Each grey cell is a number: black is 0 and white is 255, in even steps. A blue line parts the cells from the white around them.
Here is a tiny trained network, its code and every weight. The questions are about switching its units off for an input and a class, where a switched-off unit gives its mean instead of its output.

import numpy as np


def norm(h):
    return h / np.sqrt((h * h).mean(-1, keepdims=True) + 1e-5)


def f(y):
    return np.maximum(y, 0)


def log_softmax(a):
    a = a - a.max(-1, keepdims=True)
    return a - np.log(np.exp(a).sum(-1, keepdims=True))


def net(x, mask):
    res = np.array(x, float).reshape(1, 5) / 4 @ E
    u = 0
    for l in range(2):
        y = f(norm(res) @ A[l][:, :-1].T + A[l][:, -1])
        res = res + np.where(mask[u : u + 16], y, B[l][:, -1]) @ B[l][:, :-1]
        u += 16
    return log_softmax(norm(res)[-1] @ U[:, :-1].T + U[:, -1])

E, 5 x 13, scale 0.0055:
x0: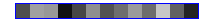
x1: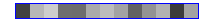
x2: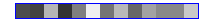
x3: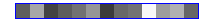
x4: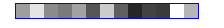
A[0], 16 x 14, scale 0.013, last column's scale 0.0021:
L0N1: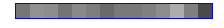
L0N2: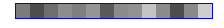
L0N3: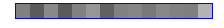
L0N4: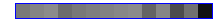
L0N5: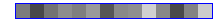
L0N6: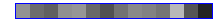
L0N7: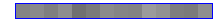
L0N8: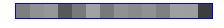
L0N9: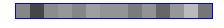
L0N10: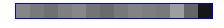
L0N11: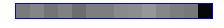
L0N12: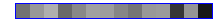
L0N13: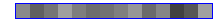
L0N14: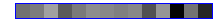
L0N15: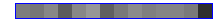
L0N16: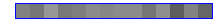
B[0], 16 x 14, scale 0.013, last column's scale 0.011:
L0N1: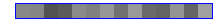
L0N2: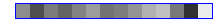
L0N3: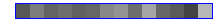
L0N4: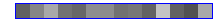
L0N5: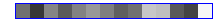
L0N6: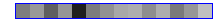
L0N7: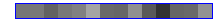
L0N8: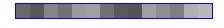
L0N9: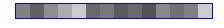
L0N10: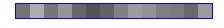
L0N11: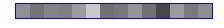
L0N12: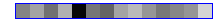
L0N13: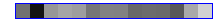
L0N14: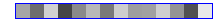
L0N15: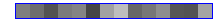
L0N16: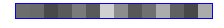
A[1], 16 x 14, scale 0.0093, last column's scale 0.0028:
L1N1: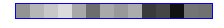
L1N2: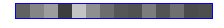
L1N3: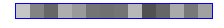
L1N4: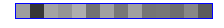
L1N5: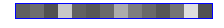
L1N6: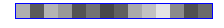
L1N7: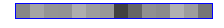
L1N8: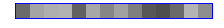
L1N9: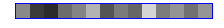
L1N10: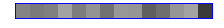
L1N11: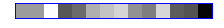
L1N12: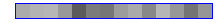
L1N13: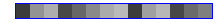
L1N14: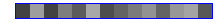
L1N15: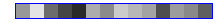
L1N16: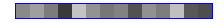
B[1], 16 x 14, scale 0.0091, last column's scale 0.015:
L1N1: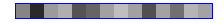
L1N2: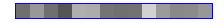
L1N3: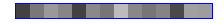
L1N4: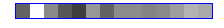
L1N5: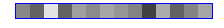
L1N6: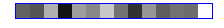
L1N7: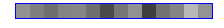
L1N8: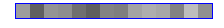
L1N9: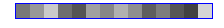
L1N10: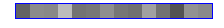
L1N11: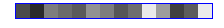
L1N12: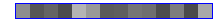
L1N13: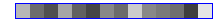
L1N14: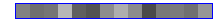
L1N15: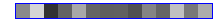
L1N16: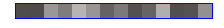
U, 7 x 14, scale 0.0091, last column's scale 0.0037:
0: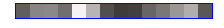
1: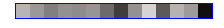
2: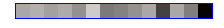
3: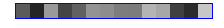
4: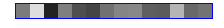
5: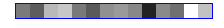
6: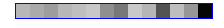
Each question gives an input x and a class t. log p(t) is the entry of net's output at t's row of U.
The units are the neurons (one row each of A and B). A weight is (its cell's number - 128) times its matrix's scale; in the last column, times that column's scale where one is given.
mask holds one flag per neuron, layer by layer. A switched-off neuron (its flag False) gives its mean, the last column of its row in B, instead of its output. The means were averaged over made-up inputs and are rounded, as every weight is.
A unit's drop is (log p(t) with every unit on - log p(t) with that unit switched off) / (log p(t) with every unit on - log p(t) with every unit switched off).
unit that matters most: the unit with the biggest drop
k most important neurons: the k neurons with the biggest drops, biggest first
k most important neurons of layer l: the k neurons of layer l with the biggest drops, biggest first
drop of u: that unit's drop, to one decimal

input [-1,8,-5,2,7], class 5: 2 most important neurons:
[L0N14; L0N2]
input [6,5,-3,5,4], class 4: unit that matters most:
L0N5
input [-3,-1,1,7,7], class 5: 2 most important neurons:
[L0N14; L0N5]
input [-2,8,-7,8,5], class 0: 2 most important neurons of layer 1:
[L1N13; L1N16]
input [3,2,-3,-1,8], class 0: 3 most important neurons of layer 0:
[L0N12; L0N13; L0N6]
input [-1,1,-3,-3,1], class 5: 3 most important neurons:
[L0N5; L0N14; L0N2]
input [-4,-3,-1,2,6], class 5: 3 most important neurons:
[L0N14; L0N2; L0N5]
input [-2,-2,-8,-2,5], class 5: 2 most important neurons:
[L0N14; L0N5]
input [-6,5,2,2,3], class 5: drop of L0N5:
0.1
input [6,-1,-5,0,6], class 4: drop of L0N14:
0.2
